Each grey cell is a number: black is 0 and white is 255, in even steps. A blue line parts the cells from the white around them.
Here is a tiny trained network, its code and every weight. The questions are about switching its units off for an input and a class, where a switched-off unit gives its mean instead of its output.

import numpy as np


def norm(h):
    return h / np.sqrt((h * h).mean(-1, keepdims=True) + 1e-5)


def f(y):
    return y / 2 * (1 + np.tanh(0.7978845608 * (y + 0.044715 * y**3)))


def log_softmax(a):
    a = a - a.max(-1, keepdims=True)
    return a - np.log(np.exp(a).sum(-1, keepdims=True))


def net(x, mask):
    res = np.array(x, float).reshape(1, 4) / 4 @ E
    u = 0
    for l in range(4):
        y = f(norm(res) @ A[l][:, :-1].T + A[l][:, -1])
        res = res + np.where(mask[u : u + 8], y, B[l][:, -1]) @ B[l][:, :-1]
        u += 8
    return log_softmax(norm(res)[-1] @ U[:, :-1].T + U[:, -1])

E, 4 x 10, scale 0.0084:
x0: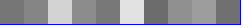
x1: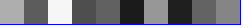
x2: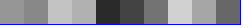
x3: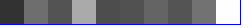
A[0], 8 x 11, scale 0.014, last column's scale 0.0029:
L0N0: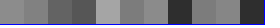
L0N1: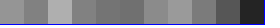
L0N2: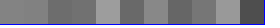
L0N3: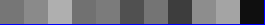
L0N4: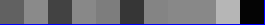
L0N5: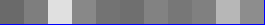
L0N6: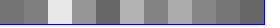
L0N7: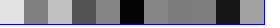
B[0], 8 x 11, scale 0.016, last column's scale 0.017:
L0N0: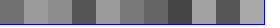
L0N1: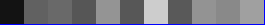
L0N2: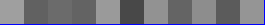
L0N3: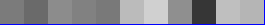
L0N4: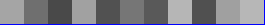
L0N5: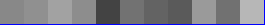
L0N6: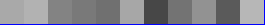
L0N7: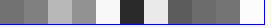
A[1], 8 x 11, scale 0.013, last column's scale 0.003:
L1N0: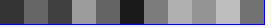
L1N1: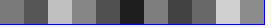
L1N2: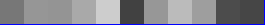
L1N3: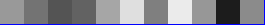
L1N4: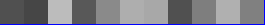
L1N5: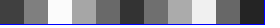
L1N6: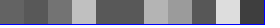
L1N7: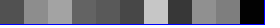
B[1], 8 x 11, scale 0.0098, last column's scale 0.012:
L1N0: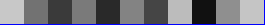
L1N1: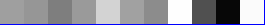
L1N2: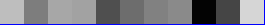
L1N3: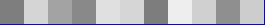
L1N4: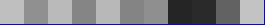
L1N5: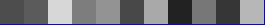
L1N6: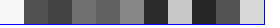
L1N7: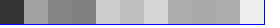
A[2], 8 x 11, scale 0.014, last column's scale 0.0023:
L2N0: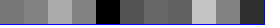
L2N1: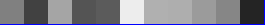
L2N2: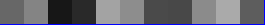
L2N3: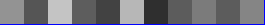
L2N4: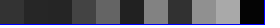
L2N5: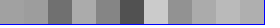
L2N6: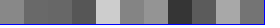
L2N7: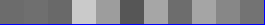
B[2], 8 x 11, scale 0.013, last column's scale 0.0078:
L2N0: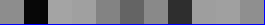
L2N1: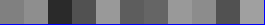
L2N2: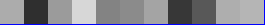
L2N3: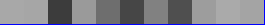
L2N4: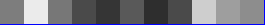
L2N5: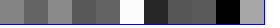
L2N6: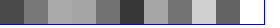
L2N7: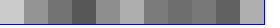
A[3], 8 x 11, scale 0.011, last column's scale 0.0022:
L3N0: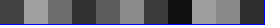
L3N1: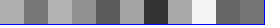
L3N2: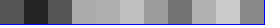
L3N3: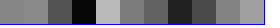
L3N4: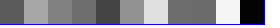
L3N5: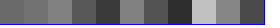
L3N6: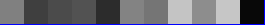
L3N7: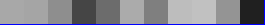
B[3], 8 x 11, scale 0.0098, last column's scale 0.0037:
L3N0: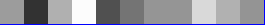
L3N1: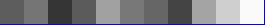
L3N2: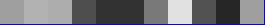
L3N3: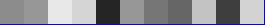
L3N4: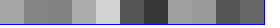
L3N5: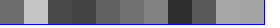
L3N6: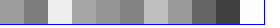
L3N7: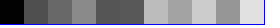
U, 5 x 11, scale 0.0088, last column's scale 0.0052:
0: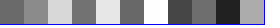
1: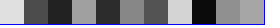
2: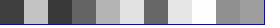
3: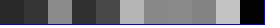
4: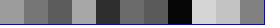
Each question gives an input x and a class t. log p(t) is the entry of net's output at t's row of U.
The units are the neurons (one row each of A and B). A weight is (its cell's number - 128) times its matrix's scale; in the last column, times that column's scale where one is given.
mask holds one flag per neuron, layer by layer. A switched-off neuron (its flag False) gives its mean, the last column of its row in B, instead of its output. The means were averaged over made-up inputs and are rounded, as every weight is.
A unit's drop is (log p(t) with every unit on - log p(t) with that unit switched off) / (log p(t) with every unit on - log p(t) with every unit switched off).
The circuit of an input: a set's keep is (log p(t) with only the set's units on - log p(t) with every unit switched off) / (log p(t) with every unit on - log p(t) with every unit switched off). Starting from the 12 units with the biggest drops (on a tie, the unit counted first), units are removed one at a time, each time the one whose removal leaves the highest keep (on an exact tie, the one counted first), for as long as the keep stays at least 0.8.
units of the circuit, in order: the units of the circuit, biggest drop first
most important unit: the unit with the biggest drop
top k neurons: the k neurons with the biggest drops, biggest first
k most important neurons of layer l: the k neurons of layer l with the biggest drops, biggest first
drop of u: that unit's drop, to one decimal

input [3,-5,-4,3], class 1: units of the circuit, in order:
(L0N7)
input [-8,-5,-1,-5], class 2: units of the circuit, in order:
(L0N7 L1N3)
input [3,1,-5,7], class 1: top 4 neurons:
(L0N7 L0N4 L0N6 L1N6)
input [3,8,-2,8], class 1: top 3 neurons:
(L0N3 L0N7 L1N6)
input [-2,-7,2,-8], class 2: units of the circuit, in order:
(L0N7 L1N3)
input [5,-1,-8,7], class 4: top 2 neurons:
(L0N7 L1N1)
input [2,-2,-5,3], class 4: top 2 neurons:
(L0N7 L1N1)
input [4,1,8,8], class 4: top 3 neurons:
(L0N7 L0N5 L0N6)
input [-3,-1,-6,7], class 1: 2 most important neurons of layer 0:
(L0N4 L0N6)
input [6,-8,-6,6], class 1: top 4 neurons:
(L0N6 L0N7 L1N1 L2N2)
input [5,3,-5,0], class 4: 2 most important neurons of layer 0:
(L0N7 L0N1)
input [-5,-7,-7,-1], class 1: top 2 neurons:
(L0N7 L2N2)
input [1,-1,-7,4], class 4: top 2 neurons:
(L0N7 L2N4)
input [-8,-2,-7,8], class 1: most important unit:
L0N4
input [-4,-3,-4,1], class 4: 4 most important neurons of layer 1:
(L1N1 L1N6 L1N2 L1N3)
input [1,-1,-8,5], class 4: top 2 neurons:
(L0N7 L2N4)
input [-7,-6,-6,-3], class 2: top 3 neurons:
(L0N7 L1N3 L0N1)
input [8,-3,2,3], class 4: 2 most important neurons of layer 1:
(L1N1 L1N7)
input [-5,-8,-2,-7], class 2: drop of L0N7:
0.9
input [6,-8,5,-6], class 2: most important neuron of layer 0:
(L0N7)
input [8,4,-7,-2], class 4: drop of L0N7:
0.7
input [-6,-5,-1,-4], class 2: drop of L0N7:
1.2
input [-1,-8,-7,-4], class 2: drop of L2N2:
0.0
